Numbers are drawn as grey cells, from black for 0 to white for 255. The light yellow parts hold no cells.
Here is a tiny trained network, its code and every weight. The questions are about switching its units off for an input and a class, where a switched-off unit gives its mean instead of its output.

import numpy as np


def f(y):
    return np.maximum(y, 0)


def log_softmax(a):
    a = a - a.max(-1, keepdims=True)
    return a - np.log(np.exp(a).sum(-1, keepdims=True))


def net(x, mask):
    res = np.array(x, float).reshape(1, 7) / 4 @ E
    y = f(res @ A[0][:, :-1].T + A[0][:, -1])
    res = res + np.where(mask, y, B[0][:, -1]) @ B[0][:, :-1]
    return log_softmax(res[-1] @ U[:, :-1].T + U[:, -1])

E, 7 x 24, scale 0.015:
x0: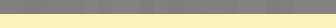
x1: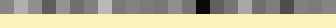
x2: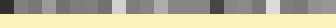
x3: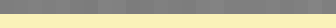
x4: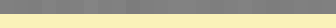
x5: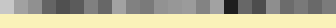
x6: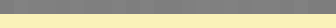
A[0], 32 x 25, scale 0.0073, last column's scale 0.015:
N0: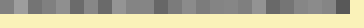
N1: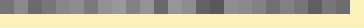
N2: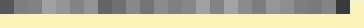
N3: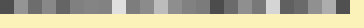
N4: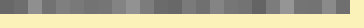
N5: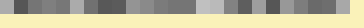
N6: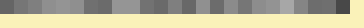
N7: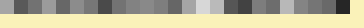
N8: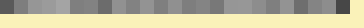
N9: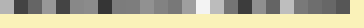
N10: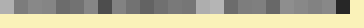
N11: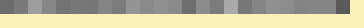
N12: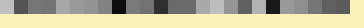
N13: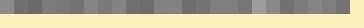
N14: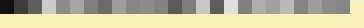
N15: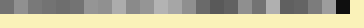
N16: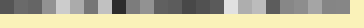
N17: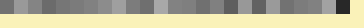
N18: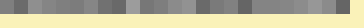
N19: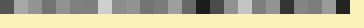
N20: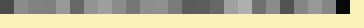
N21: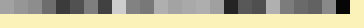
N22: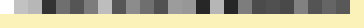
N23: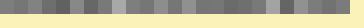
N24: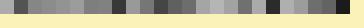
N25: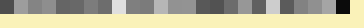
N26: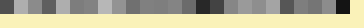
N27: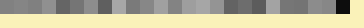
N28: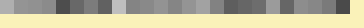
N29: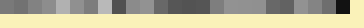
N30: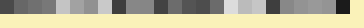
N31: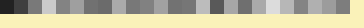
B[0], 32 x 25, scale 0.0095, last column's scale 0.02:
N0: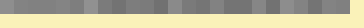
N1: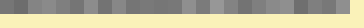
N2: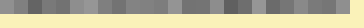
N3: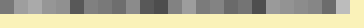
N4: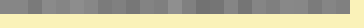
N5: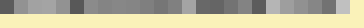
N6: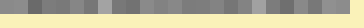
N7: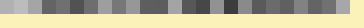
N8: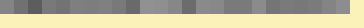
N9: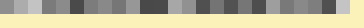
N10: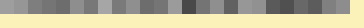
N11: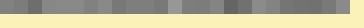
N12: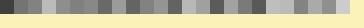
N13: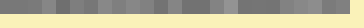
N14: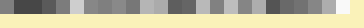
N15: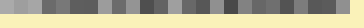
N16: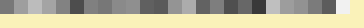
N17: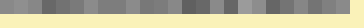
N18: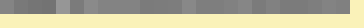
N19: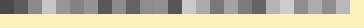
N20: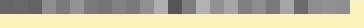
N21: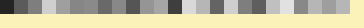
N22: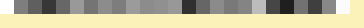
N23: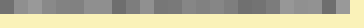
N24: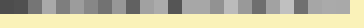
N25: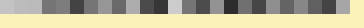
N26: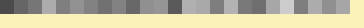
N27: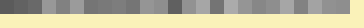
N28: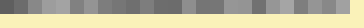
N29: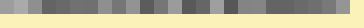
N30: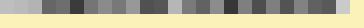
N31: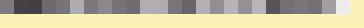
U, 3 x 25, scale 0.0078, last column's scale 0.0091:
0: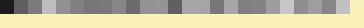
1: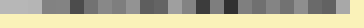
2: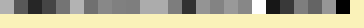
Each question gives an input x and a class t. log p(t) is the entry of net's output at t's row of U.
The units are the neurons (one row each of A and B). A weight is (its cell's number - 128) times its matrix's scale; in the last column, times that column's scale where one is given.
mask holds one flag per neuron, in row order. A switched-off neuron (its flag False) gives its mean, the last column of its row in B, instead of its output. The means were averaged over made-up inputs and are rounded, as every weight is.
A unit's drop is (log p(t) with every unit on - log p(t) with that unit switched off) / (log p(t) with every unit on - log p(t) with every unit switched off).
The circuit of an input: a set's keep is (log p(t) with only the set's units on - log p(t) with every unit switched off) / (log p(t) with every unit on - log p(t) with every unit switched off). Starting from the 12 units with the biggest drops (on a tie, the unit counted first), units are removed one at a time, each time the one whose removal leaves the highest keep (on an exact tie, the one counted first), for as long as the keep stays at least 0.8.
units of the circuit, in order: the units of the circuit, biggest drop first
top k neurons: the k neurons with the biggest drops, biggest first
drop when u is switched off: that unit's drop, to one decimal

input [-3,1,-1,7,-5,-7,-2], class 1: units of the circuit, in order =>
N30
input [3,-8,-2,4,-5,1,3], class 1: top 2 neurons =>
N9, N7
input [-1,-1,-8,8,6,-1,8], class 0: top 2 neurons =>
N12, N24
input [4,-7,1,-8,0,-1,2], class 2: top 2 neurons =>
N14, N16
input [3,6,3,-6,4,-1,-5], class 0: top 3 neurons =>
N19, N26, N22
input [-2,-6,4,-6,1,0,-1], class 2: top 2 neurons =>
N31, N14
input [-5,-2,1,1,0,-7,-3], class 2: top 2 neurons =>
N14, N31
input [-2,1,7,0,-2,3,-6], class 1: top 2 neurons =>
N25, N15
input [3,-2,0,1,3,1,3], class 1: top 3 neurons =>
N21, N14, N12
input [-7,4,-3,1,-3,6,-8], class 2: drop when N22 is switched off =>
0.2
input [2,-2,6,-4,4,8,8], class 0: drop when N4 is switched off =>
0.0
